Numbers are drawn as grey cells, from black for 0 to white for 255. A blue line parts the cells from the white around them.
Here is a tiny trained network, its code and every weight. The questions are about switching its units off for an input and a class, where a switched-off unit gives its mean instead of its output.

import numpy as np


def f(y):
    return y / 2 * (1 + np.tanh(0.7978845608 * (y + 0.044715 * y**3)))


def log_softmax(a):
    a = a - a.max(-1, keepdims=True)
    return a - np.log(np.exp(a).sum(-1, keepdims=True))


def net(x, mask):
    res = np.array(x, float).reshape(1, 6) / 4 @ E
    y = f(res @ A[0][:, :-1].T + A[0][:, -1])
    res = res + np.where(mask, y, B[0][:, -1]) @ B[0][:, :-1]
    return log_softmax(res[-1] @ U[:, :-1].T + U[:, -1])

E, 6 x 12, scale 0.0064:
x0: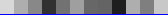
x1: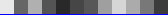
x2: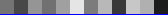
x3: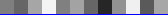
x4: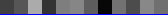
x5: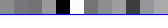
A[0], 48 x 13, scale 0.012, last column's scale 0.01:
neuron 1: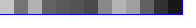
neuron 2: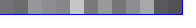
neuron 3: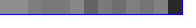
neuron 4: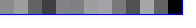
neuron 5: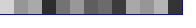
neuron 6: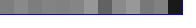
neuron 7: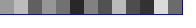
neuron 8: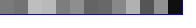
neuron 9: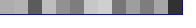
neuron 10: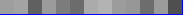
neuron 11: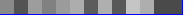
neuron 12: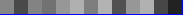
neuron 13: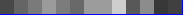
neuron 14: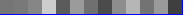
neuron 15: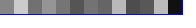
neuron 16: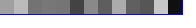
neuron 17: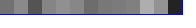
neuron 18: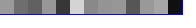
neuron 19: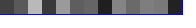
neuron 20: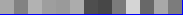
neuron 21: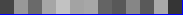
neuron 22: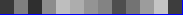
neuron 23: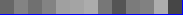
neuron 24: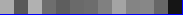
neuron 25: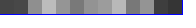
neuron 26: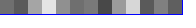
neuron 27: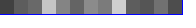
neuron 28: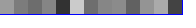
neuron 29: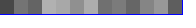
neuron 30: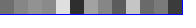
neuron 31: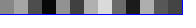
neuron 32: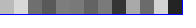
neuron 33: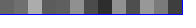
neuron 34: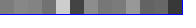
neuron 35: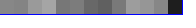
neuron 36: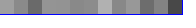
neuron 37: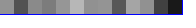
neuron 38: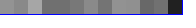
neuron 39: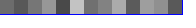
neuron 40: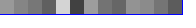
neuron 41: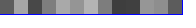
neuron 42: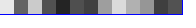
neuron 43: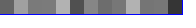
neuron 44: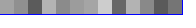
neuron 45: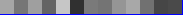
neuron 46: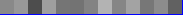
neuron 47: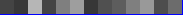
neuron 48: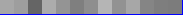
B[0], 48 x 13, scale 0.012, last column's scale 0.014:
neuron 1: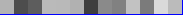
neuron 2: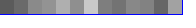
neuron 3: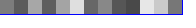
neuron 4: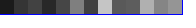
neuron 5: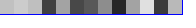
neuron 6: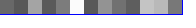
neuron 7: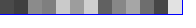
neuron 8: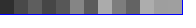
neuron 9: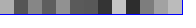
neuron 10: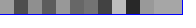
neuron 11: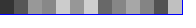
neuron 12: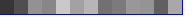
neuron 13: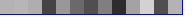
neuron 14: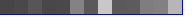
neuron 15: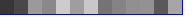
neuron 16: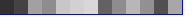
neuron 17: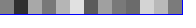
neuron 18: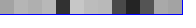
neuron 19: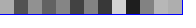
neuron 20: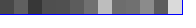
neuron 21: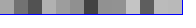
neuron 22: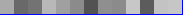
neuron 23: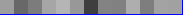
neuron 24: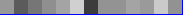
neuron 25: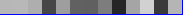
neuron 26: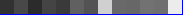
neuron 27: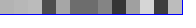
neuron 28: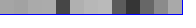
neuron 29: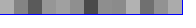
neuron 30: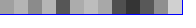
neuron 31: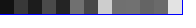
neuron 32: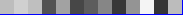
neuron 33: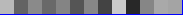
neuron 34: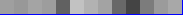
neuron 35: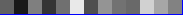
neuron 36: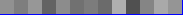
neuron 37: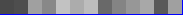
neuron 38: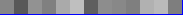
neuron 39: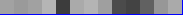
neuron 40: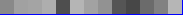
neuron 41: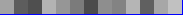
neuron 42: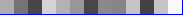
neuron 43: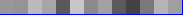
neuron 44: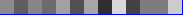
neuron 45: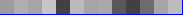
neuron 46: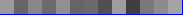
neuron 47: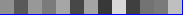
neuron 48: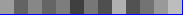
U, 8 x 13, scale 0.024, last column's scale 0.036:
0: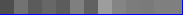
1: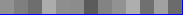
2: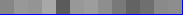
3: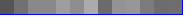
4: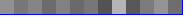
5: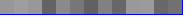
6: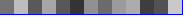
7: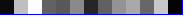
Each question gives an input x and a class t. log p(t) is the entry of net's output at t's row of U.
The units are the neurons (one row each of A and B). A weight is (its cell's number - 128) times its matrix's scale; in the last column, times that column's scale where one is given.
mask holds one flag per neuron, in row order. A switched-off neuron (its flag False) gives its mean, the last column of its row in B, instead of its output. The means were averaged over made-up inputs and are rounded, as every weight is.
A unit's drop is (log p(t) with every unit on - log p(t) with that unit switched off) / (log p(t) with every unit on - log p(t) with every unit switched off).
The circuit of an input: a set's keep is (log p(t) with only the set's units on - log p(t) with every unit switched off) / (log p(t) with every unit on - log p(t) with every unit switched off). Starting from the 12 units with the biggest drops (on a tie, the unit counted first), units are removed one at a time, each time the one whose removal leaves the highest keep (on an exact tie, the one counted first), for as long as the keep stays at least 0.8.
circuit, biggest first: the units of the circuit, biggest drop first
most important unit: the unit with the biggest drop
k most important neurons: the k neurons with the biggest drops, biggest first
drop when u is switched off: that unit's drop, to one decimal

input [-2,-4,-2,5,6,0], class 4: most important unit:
neuron 19
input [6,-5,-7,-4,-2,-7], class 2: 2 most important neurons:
(neuron 40; neuron 30)
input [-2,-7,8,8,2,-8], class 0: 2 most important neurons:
(neuron 26; neuron 20)
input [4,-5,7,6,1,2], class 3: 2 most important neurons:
(neuron 11; neuron 31)
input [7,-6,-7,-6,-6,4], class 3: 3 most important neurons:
(neuron 7; neuron 16; neuron 15)
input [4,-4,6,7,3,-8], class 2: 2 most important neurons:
(neuron 30; neuron 31)
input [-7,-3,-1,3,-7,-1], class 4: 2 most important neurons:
(neuron 9; neuron 44)
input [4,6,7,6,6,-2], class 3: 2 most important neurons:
(neuron 11; neuron 47)
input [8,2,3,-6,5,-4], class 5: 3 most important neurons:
(neuron 5; neuron 32; neuron 26)
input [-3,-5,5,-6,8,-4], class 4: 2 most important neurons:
(neuron 47; neuron 19)
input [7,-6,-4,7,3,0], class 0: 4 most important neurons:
(neuron 20; neuron 14; neuron 27; neuron 26)
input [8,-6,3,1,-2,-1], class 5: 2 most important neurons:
(neuron 32; neuron 5)
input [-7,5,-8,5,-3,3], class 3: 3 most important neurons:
(neuron 7; neuron 15; neuron 16)
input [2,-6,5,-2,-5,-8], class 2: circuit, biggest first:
(neuron 30)
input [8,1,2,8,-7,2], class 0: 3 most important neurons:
(neuron 20; neuron 14; neuron 26)
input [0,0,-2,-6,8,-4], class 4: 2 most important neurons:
(neuron 19; neuron 47)
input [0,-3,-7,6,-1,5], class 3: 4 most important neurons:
(neuron 7; neuron 15; neuron 31; neuron 16)
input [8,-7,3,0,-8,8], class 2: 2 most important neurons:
(neuron 18; neuron 28)
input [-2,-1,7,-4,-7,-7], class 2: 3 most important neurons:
(neuron 30; neuron 45; neuron 40)
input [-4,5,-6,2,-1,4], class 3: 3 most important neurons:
(neuron 7; neuron 15; neuron 16)
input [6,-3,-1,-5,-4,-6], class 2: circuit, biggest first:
(neuron 40)
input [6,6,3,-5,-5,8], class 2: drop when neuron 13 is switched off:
0.0
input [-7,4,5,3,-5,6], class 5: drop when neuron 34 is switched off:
0.1
